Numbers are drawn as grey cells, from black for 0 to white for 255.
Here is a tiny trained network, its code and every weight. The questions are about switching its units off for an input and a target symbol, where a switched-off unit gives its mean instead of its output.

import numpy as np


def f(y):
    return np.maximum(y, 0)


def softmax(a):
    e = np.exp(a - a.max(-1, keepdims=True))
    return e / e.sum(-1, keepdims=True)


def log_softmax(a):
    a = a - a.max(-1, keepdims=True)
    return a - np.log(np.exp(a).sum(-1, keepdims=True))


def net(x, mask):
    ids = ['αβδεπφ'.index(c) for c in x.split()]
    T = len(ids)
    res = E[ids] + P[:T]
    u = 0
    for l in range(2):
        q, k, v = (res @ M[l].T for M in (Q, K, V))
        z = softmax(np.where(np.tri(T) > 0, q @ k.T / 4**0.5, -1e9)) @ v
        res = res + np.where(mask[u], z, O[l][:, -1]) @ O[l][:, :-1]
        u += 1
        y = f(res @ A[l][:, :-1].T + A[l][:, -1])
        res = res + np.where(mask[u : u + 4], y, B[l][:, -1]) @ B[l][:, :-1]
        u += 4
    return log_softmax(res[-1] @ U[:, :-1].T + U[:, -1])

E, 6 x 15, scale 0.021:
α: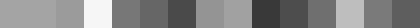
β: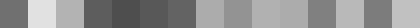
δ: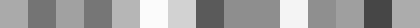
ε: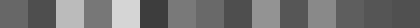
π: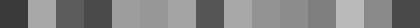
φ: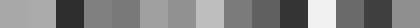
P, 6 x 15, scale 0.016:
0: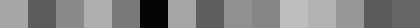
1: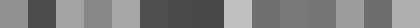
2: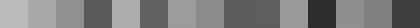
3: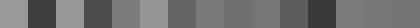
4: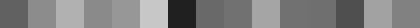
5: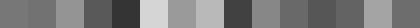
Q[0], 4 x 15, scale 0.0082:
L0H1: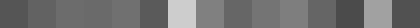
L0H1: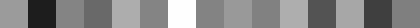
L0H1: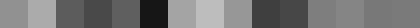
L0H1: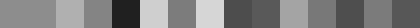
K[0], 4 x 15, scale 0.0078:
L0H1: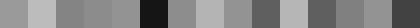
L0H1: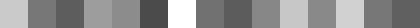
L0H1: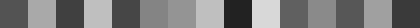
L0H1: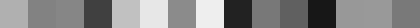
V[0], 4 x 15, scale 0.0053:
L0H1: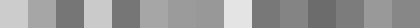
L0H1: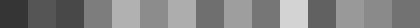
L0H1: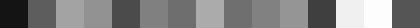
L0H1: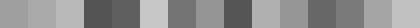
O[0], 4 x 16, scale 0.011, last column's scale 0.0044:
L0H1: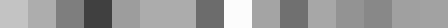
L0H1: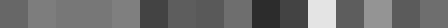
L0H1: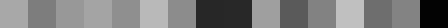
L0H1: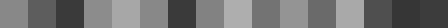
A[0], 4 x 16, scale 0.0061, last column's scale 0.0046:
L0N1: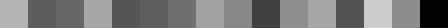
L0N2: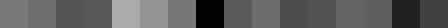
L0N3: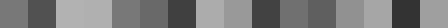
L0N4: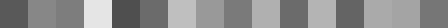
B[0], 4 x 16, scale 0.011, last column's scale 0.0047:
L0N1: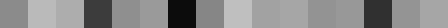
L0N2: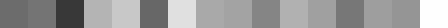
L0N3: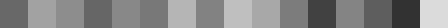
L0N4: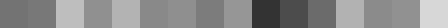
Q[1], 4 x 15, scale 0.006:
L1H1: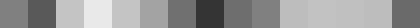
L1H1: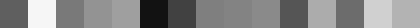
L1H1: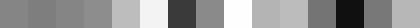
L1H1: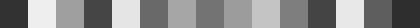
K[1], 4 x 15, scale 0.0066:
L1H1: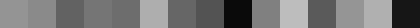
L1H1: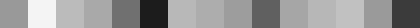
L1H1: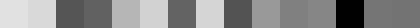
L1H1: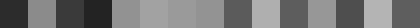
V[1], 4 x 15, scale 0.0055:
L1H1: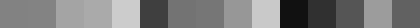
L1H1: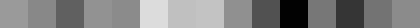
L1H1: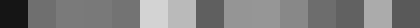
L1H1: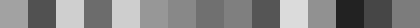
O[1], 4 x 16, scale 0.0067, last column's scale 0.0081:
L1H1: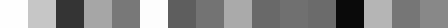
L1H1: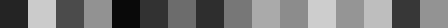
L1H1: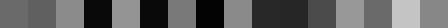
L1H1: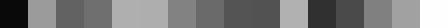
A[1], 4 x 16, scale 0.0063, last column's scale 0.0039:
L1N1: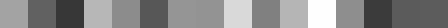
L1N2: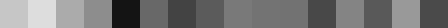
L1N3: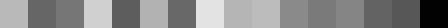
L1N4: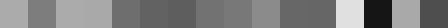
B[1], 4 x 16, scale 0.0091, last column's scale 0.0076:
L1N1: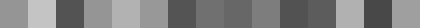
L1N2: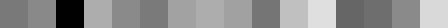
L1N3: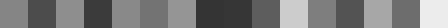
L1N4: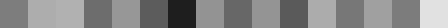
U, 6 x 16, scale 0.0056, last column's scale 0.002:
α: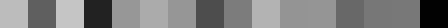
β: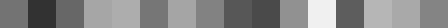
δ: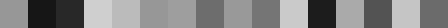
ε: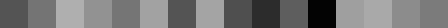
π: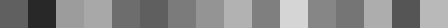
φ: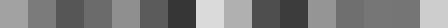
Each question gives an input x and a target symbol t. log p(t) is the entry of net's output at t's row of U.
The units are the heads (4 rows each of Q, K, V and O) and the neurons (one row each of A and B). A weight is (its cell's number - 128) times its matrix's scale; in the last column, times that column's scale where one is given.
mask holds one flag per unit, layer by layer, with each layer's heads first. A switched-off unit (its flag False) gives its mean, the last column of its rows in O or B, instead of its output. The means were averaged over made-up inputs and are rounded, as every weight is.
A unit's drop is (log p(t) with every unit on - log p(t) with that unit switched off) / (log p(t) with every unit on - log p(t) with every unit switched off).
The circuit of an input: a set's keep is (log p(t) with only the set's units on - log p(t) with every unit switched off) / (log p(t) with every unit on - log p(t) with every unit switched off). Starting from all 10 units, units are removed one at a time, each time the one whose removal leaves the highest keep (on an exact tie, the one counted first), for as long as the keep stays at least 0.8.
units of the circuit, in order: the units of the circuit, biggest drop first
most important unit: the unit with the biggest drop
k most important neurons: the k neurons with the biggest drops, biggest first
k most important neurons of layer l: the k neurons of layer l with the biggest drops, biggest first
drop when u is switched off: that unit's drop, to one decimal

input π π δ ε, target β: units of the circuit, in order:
[L0H1]
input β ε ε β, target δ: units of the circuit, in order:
[L1H1; L0H1]
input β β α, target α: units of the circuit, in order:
[L1H1; L1N3; L0H1]
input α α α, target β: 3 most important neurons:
[L1N2; L1N3; L0N2]
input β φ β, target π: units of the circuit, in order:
[L0H1; L1H1]
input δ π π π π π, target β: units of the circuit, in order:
[L0H1; L0N2]
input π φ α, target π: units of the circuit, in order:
[L0H1; L1H1]
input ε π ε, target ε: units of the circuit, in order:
[L0H1; L1N2]
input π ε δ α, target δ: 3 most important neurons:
[L1N2; L0N3; L0N4]
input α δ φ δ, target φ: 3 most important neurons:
[L1N1; L1N3; L0N2]
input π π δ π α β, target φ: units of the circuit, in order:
[L1H1; L1N4; L1N2; L0H1]
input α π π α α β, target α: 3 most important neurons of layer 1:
[L1N3; L1N4; L1N1]
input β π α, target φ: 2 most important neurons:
[L1N4; L1N2]
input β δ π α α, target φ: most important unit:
L1H1
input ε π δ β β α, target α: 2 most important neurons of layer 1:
[L1N3; L1N4]
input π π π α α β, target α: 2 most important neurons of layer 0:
[L0N3; L0N4]
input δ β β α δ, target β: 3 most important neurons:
[L0N3; L1N1; L0N1]
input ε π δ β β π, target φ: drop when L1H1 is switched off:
0.1
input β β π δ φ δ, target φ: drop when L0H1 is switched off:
1.2
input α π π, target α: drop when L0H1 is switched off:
1.1
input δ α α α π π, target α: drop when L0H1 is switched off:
0.6
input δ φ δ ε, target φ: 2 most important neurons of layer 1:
[L1N1; L1N3]
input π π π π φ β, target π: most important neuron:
[L1N1]
